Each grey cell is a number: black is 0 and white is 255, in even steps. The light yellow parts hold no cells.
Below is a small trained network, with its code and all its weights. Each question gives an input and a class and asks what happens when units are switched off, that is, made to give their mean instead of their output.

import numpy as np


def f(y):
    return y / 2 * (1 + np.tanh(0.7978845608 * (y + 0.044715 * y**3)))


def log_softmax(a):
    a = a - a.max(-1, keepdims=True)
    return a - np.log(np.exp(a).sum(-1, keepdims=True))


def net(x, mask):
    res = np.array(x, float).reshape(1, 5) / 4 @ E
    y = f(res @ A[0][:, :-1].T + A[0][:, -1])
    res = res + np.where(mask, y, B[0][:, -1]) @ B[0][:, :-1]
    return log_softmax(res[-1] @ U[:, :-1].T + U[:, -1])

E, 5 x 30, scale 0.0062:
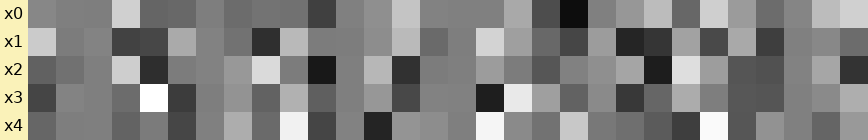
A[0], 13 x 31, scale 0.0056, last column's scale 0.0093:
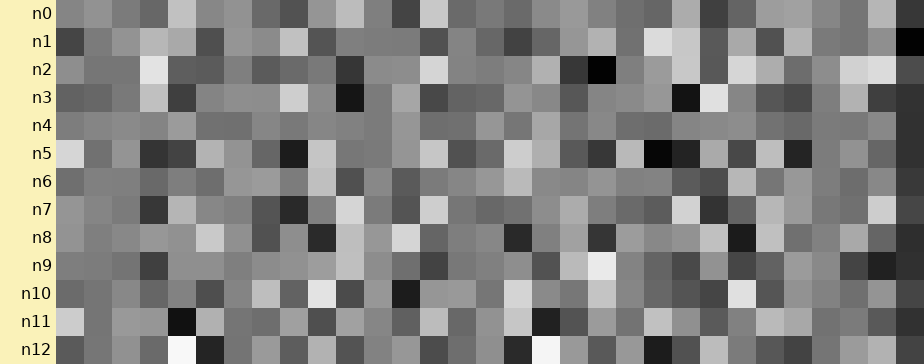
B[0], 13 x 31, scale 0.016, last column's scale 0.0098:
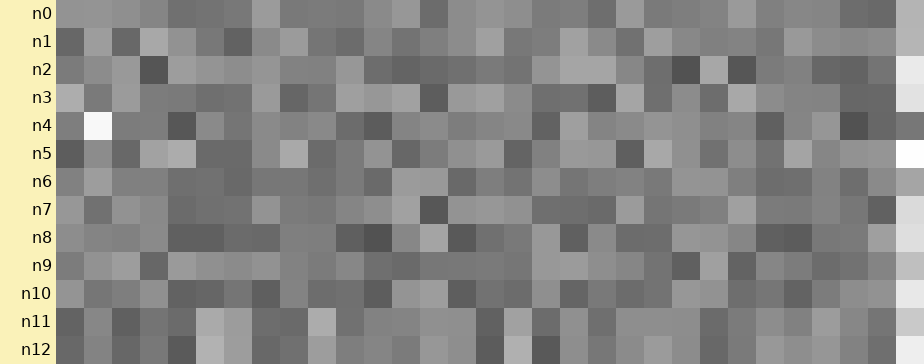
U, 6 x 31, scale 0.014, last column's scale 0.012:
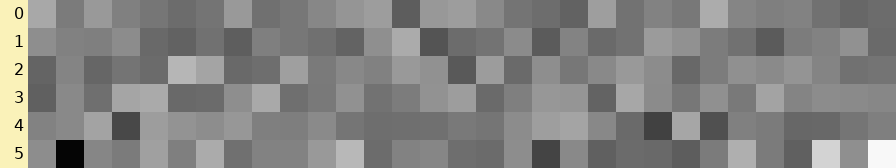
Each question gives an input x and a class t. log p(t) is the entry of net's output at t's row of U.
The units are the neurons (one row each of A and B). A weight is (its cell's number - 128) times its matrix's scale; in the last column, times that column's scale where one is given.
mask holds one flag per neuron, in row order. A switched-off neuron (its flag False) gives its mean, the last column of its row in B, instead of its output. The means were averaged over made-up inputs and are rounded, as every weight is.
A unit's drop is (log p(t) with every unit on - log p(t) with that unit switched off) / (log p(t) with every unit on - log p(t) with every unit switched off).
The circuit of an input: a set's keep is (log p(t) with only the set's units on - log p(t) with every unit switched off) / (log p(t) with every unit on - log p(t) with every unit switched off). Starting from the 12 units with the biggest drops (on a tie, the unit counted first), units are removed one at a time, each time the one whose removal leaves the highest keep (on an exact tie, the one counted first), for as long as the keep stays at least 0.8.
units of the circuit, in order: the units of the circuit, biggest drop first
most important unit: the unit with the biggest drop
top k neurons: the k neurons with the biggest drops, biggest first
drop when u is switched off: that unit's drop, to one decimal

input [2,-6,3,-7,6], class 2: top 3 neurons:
n11; n8; n5
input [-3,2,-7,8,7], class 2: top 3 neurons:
n12; n3; n8
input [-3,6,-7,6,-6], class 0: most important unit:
n7
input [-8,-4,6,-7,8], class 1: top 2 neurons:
n10; n2
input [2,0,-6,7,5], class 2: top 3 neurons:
n12; n3; n8
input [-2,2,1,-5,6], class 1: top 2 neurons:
n10; n12
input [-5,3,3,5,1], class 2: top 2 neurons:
n12; n2
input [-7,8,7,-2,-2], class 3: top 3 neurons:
n5; n7; n2
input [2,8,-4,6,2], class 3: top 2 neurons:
n5; n11
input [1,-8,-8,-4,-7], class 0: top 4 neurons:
n7; n5; n0; n10
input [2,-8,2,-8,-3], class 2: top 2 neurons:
n11; n5
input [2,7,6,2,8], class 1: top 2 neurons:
n10; n6
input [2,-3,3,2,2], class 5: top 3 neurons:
n5; n7; n0
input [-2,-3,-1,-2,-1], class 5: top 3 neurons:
n5; n2; n12
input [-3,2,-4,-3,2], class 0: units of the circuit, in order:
n7
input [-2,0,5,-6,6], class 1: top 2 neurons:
n10; n12
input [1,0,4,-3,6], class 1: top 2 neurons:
n10; n7
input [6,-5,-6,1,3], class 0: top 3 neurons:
n7; n0; n5
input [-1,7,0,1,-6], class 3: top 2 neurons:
n5; n10
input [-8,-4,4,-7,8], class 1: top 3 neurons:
n10; n2; n6
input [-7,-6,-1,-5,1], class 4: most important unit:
n9
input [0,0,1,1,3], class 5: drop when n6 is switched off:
0.1
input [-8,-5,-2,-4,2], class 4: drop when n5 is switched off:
0.2
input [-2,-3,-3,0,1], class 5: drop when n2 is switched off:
0.5
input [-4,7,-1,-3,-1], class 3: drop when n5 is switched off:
0.8
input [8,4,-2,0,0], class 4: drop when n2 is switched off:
1.0
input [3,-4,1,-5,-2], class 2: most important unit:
n5
